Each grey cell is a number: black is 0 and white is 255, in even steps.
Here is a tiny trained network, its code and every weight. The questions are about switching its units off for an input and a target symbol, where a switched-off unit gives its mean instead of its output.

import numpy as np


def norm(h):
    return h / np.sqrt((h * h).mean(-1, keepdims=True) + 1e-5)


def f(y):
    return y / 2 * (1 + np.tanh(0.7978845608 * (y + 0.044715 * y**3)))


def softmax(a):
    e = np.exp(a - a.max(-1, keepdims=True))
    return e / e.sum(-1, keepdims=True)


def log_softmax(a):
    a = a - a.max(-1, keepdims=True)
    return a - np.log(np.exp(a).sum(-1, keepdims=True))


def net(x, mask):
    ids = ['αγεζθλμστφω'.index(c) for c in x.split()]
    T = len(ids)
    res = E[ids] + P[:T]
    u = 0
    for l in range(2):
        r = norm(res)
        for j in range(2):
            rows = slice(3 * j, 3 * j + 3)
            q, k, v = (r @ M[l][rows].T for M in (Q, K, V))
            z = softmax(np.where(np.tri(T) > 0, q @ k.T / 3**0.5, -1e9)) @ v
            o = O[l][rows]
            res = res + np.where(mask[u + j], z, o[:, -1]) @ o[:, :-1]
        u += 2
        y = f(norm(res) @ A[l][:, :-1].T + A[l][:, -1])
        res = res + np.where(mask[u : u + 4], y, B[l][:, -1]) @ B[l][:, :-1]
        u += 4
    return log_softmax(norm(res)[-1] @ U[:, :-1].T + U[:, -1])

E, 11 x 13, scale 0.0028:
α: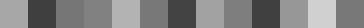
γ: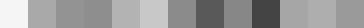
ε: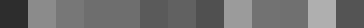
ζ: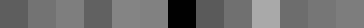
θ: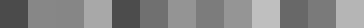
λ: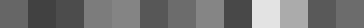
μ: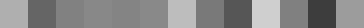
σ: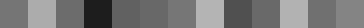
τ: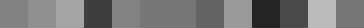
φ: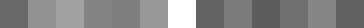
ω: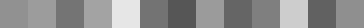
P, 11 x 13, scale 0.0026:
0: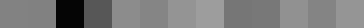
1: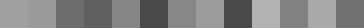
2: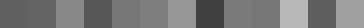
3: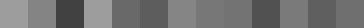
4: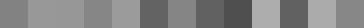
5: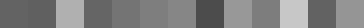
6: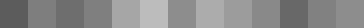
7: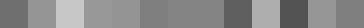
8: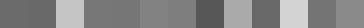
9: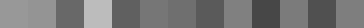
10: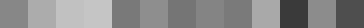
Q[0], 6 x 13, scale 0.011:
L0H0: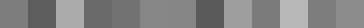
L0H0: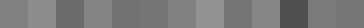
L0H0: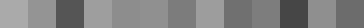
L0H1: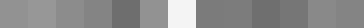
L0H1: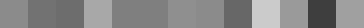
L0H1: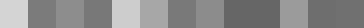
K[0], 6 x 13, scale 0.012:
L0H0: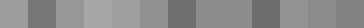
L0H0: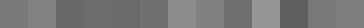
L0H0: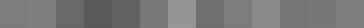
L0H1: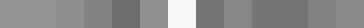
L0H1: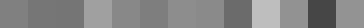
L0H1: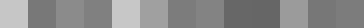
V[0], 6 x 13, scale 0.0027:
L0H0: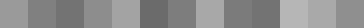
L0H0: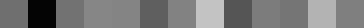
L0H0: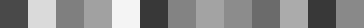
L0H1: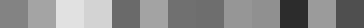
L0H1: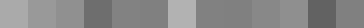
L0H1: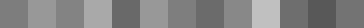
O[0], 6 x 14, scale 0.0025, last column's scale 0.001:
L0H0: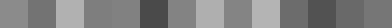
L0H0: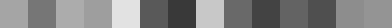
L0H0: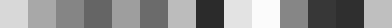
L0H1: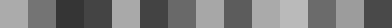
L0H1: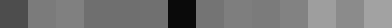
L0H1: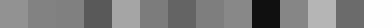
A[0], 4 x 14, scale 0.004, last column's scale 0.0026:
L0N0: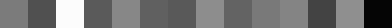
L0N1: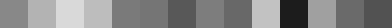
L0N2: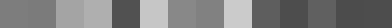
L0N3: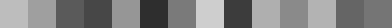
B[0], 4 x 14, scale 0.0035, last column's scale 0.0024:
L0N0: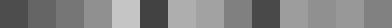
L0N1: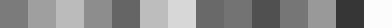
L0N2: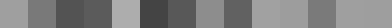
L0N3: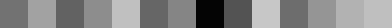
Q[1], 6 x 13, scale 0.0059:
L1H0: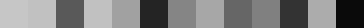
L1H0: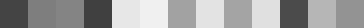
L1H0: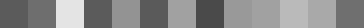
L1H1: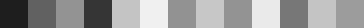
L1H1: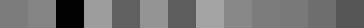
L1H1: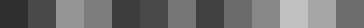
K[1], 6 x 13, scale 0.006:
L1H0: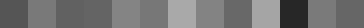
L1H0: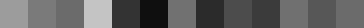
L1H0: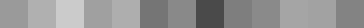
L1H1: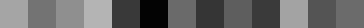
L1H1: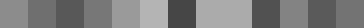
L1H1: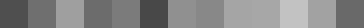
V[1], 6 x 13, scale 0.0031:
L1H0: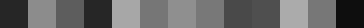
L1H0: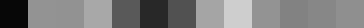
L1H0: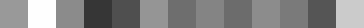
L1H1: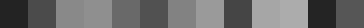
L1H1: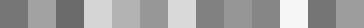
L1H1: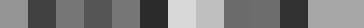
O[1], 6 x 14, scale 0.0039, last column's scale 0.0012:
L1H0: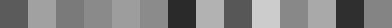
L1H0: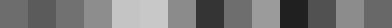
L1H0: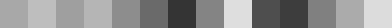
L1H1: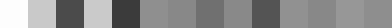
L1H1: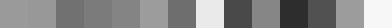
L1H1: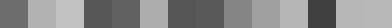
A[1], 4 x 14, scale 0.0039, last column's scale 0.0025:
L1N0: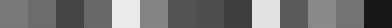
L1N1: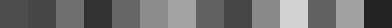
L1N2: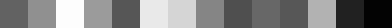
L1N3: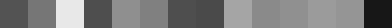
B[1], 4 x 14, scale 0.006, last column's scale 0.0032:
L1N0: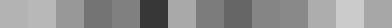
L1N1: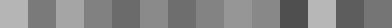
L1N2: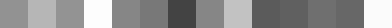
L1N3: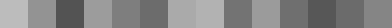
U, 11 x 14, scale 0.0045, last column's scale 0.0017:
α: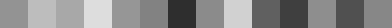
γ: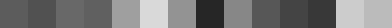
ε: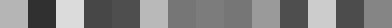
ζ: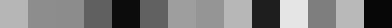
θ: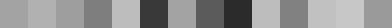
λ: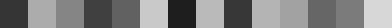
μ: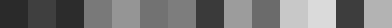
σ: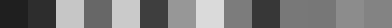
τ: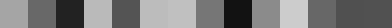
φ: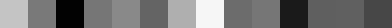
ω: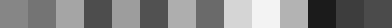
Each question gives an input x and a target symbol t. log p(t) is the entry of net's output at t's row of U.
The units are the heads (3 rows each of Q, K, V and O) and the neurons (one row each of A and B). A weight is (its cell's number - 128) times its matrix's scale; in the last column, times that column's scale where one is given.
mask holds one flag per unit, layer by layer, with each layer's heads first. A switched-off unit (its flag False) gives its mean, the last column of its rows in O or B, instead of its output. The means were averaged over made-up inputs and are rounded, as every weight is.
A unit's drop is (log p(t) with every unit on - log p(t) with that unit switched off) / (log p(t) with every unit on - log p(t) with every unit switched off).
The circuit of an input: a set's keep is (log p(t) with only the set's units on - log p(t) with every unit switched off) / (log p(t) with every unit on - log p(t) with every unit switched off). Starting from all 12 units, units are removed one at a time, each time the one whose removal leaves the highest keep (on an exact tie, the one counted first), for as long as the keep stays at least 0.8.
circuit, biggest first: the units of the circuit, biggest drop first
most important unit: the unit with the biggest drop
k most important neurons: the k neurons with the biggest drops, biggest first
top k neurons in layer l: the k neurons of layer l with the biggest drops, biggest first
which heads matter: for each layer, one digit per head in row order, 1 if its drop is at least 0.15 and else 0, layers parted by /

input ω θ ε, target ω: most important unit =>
L0H0
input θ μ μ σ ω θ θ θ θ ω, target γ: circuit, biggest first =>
L1H0, L1N2
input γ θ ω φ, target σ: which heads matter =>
00 / 01
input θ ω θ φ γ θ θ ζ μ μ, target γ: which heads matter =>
00 / 10
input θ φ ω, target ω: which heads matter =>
10 / 00
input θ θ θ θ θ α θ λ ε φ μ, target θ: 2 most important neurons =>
L0N3, L1N0
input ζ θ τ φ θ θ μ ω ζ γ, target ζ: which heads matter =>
00 / 10
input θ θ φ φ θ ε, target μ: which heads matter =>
00 / 01
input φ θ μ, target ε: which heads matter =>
01 / 00
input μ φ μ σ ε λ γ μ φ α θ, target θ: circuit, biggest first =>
L0H1, L0N3
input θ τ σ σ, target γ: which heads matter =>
01 / 10
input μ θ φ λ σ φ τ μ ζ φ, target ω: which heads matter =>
00 / 01
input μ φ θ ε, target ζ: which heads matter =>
01 / 10
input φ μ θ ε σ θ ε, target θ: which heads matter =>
00 / 10
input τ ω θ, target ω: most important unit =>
L0H0
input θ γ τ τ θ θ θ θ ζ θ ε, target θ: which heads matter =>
01 / 00
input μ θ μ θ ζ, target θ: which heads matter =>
01 / 00
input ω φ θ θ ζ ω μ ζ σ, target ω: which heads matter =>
10 / 00
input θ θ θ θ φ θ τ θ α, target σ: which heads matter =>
10 / 00
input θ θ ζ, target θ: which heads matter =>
00 / 10
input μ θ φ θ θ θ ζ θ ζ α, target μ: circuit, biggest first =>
L1H1, L1N2
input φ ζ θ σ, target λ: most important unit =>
L0H1
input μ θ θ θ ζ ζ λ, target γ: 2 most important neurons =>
L0N1, L1N2
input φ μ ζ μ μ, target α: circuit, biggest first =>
L1N2, L0N1
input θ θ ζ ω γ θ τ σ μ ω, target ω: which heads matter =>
00 / 01
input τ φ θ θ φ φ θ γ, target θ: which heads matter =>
01 / 00
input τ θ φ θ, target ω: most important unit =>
L1H1
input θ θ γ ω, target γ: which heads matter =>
01 / 10
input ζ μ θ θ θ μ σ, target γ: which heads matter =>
00 / 10
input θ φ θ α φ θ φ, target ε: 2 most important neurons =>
L1N1, L0N1
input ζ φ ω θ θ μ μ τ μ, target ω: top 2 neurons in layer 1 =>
L1N2, L1N0
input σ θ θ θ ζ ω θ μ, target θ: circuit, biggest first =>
L0H1, L1N0
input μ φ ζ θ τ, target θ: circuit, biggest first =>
L0H1, L0N3
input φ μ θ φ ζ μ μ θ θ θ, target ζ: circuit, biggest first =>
L1H0, L1N2
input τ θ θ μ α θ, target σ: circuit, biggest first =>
L0H0, L0N0
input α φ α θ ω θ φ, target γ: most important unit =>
L0N1
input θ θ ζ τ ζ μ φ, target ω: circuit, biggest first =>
L1H1, L0N1, L1N3, L0H1
